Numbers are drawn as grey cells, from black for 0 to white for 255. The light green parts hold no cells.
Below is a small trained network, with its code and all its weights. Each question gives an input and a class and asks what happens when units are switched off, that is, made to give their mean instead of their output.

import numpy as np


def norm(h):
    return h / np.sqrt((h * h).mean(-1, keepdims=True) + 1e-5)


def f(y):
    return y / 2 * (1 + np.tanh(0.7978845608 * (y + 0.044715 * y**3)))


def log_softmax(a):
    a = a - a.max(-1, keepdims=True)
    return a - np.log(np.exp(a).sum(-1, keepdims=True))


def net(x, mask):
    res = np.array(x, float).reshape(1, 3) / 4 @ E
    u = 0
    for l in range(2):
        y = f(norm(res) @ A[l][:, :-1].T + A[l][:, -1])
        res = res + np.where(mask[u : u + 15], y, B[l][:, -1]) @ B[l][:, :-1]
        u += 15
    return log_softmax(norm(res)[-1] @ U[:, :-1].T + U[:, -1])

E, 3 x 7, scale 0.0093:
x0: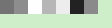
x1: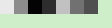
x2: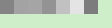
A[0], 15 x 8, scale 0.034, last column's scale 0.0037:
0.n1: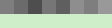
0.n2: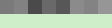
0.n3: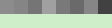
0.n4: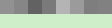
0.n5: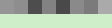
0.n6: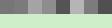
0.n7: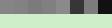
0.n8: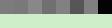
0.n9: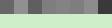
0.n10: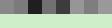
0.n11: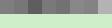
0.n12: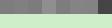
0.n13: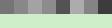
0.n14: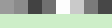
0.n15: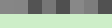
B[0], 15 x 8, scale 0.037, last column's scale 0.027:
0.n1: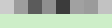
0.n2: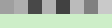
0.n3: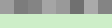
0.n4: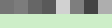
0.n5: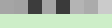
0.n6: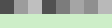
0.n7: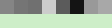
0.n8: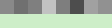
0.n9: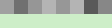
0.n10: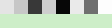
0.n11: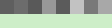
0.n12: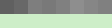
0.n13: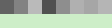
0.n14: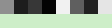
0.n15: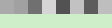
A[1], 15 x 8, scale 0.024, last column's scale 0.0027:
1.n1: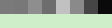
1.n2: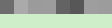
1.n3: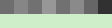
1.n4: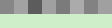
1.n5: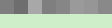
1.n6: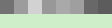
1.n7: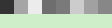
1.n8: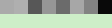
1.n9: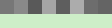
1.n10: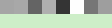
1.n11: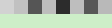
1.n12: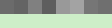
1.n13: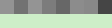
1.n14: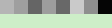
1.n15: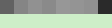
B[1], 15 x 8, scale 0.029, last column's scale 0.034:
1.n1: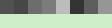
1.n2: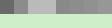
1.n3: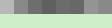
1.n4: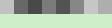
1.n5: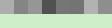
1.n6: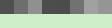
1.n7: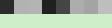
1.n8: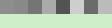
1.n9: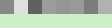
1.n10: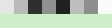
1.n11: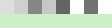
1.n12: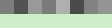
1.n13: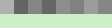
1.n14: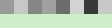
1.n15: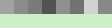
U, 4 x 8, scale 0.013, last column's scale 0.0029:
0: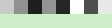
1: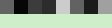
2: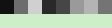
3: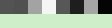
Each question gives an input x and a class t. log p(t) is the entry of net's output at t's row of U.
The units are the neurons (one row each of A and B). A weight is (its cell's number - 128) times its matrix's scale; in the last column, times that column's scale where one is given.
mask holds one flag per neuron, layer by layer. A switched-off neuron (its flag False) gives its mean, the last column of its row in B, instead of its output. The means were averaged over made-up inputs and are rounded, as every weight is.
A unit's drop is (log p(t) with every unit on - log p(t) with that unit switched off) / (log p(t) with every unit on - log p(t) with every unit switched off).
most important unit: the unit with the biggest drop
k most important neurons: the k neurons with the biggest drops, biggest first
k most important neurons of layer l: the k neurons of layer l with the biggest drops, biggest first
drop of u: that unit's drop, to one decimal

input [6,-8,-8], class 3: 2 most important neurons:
(0.n10 0.n14)
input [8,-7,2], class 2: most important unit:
0.n10
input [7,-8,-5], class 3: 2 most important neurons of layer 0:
(0.n10 0.n14)
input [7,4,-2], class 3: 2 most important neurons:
(0.n10 0.n7)
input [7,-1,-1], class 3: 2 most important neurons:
(0.n10 0.n14)
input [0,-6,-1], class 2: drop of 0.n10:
0.4
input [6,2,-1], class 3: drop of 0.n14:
0.2
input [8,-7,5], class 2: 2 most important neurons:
(0.n10 0.n14)
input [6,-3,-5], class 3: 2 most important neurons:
(0.n10 0.n14)
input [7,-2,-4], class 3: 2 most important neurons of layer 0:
(0.n10 0.n14)
